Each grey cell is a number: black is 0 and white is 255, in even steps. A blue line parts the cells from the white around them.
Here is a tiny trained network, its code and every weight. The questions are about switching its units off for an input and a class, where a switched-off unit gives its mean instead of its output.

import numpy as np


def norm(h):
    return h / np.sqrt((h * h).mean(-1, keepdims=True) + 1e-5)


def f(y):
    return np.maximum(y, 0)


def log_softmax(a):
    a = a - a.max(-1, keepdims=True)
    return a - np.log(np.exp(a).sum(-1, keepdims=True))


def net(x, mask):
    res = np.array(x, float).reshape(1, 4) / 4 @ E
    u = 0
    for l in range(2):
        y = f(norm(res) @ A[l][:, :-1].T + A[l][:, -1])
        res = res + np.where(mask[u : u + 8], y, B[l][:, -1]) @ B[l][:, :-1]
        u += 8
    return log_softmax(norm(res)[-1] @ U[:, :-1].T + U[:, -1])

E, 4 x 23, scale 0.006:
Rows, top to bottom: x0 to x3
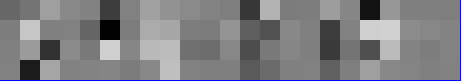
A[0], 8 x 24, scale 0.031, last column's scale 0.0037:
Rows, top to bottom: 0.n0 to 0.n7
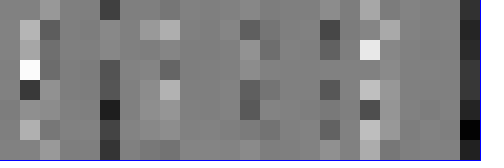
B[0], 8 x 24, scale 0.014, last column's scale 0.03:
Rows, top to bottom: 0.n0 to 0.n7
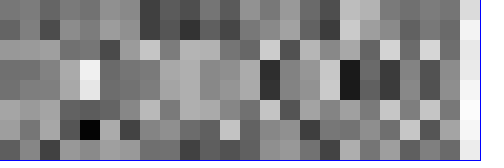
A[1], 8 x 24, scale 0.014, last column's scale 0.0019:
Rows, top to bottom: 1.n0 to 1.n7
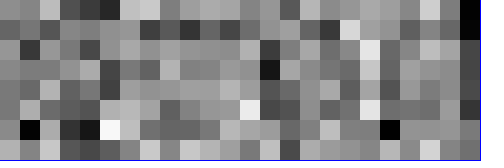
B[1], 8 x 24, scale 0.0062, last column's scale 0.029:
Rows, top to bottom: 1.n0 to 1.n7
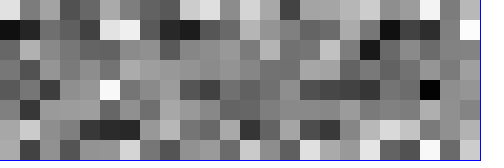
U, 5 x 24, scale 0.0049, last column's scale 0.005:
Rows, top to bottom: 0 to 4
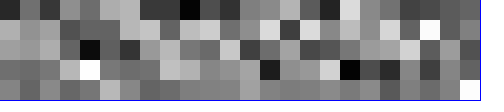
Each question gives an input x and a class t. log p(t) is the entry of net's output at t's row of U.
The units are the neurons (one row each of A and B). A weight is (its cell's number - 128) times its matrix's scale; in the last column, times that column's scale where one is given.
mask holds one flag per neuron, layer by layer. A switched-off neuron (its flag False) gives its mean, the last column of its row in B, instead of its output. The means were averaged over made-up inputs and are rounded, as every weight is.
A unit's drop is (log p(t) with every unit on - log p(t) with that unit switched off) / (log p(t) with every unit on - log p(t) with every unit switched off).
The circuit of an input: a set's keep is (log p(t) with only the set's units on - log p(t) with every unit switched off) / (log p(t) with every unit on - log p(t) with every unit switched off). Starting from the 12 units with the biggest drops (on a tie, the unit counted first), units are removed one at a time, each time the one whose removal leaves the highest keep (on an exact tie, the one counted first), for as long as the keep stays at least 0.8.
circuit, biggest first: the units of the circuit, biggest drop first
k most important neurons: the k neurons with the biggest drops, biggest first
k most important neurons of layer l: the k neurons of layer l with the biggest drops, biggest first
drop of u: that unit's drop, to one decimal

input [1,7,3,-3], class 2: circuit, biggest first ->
(0.n6)
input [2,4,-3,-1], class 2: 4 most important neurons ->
(0.n6; 0.n1; 0.n5; 0.n3)
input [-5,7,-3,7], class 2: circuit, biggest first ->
(0.n6; 0.n3; 0.n4; 0.n2)
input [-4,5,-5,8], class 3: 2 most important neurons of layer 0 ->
(0.n4; 0.n1)
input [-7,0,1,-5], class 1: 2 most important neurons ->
(0.n2; 0.n4)
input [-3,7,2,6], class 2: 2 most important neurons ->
(0.n6; 0.n3)
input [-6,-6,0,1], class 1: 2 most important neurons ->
(0.n4; 0.n3)
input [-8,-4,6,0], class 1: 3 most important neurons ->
(0.n2; 0.n7; 0.n0)
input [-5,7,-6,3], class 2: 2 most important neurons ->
(0.n6; 0.n1)
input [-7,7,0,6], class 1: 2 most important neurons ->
(0.n2; 0.n3)
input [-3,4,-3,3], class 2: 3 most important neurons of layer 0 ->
(0.n6; 0.n5; 0.n1)
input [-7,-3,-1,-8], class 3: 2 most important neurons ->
(0.n3; 0.n5)
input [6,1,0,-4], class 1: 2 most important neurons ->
(0.n5; 0.n4)
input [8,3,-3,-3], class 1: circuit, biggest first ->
(0.n5)
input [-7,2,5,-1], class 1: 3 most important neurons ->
(0.n2; 0.n7; 0.n0)
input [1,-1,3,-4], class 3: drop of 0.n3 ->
0.7
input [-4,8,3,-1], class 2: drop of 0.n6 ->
1.0
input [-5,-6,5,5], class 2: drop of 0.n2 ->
1.0
